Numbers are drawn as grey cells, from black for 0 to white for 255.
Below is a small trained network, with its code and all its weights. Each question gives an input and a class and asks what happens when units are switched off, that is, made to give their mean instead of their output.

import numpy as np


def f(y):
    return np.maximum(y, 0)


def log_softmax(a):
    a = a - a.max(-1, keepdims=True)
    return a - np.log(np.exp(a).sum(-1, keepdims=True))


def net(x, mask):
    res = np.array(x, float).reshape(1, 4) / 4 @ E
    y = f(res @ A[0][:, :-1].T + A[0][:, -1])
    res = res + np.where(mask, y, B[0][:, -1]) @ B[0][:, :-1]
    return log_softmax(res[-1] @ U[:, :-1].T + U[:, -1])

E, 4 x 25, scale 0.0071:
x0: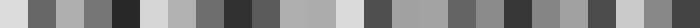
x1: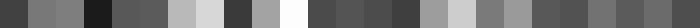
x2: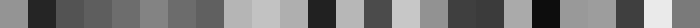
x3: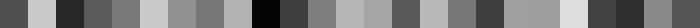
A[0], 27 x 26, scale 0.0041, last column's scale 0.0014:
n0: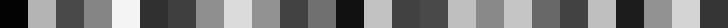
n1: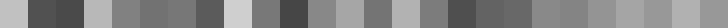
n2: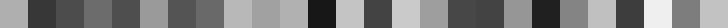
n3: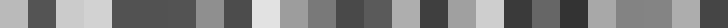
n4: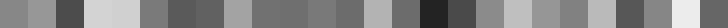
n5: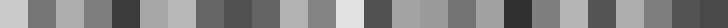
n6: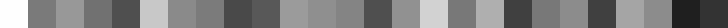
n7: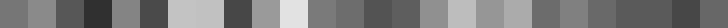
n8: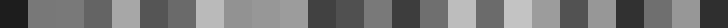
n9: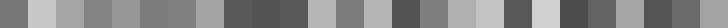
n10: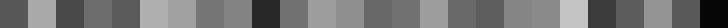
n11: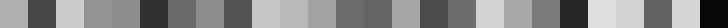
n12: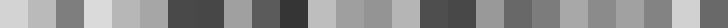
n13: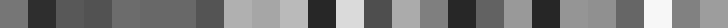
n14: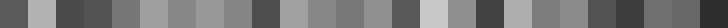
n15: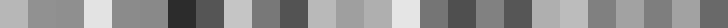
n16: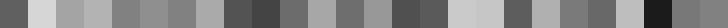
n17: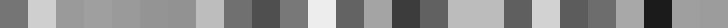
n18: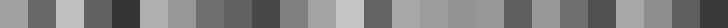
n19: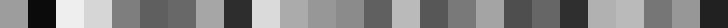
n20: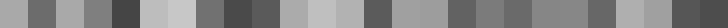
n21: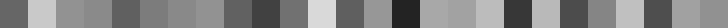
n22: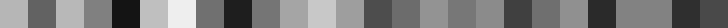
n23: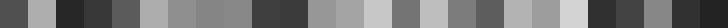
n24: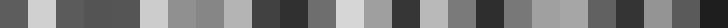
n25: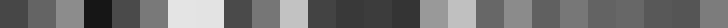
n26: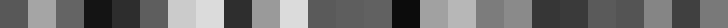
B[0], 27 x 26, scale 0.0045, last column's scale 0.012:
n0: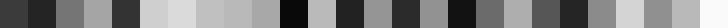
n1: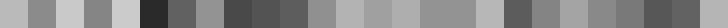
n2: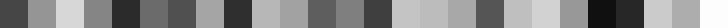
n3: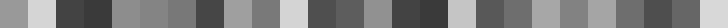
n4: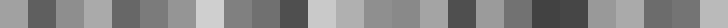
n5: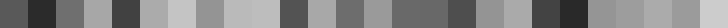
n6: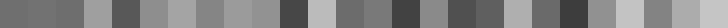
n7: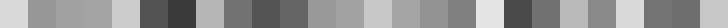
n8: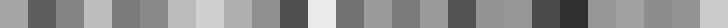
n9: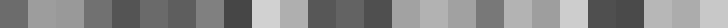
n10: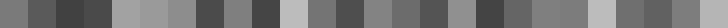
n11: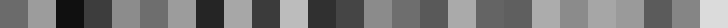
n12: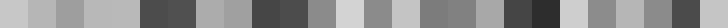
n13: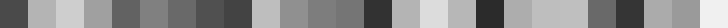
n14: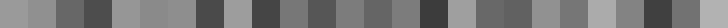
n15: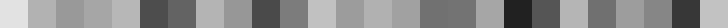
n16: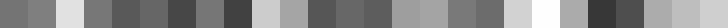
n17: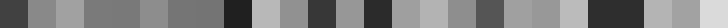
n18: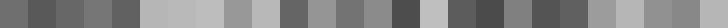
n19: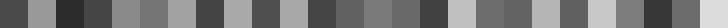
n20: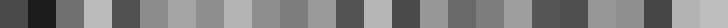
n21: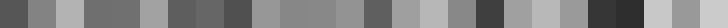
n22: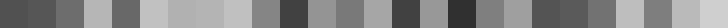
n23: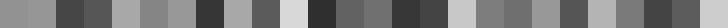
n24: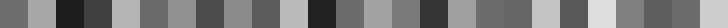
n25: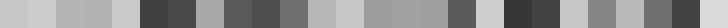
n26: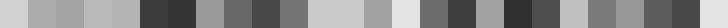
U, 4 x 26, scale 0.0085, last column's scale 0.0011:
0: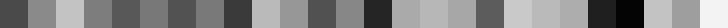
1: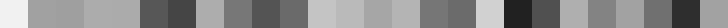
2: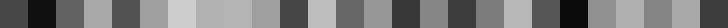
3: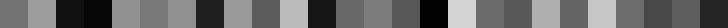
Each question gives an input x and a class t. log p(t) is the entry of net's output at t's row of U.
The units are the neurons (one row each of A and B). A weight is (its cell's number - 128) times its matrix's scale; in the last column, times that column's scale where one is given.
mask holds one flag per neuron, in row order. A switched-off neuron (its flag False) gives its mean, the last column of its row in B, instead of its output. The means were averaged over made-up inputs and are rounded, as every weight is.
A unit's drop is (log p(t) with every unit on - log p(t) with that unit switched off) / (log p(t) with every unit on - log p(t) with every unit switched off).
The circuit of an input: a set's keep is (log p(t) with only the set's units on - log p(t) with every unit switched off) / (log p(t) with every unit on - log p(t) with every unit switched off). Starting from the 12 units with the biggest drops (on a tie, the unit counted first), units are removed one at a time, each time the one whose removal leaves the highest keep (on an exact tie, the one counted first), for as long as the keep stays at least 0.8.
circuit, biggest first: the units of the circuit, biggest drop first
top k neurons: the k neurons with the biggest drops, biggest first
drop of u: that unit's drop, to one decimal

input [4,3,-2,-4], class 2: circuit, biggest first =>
[n22]
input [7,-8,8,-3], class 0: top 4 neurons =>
[n2; n13; n26; n25]
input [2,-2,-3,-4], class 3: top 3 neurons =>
[n2; n13; n19]
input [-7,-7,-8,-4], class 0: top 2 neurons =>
[n17; n16]
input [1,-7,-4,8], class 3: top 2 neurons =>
[n24; n23]
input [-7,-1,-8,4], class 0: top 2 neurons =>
[n17; n16]
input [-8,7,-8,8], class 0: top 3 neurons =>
[n17; n16; n9]
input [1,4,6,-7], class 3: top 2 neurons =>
[n19; n11]
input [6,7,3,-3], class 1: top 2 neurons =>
[n26; n25]
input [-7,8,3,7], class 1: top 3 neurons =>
[n26; n25; n7]
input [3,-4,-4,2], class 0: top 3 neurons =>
[n26; n25; n17]
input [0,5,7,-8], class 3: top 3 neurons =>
[n19; n11; n3]
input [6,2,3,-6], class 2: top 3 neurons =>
[n22; n5; n6]
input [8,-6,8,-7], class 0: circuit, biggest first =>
[n2]
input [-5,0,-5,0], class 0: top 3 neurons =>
[n17; n16; n9]
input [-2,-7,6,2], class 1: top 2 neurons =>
[n15; n12]
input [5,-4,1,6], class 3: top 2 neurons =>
[n24; n0]
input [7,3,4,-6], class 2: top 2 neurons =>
[n22; n5]
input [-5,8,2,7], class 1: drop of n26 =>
0.3
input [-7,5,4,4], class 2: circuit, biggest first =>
[n0]
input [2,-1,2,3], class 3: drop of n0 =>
0.5
